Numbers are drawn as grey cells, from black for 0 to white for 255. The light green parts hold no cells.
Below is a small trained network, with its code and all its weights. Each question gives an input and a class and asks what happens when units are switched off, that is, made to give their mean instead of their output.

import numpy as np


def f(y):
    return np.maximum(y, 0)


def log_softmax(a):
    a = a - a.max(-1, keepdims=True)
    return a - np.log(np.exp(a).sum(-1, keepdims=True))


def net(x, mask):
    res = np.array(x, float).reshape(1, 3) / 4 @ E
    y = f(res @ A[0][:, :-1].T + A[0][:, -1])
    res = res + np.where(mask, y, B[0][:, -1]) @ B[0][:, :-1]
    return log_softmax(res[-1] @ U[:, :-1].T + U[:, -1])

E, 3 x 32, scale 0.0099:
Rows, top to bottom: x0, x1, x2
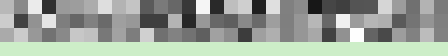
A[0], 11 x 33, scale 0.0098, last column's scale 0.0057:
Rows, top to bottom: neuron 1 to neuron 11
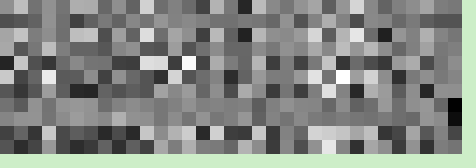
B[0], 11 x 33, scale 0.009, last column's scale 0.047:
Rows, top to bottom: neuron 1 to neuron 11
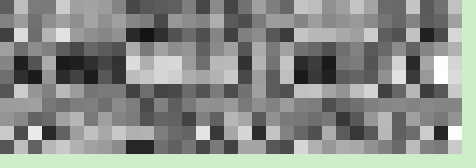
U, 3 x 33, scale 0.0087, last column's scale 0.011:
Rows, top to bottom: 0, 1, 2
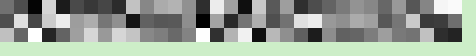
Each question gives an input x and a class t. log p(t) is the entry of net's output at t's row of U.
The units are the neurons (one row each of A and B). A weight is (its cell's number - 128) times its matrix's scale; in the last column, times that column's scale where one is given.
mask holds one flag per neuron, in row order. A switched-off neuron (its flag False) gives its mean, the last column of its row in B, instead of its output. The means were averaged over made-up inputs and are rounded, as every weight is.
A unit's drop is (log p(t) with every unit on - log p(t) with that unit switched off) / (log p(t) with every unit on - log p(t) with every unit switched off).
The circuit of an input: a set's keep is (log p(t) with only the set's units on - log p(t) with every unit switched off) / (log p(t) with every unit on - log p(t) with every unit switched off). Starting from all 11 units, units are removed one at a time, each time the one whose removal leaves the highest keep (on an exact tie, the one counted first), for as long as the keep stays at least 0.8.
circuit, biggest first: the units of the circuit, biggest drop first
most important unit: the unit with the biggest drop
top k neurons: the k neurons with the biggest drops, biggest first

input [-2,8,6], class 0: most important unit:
neuron 6
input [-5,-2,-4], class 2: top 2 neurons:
neuron 10; neuron 3
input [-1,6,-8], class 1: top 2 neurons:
neuron 11; neuron 7
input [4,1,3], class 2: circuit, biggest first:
neuron 6; neuron 11
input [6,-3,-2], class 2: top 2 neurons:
neuron 5; neuron 6
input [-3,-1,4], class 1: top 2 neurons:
neuron 3; neuron 1
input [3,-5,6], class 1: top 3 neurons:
neuron 6; neuron 10; neuron 3
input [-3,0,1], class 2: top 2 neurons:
neuron 10; neuron 11
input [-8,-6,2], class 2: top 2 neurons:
neuron 10; neuron 5
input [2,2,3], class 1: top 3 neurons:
neuron 10; neuron 5; neuron 6
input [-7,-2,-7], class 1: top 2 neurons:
neuron 11; neuron 7
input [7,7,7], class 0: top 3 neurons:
neuron 10; neuron 11; neuron 7
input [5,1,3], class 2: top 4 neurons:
neuron 3; neuron 5; neuron 6; neuron 11
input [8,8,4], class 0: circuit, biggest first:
neuron 10
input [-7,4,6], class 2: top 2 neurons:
neuron 10; neuron 6
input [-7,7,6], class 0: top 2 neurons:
neuron 6; neuron 4
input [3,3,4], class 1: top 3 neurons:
neuron 10; neuron 5; neuron 6
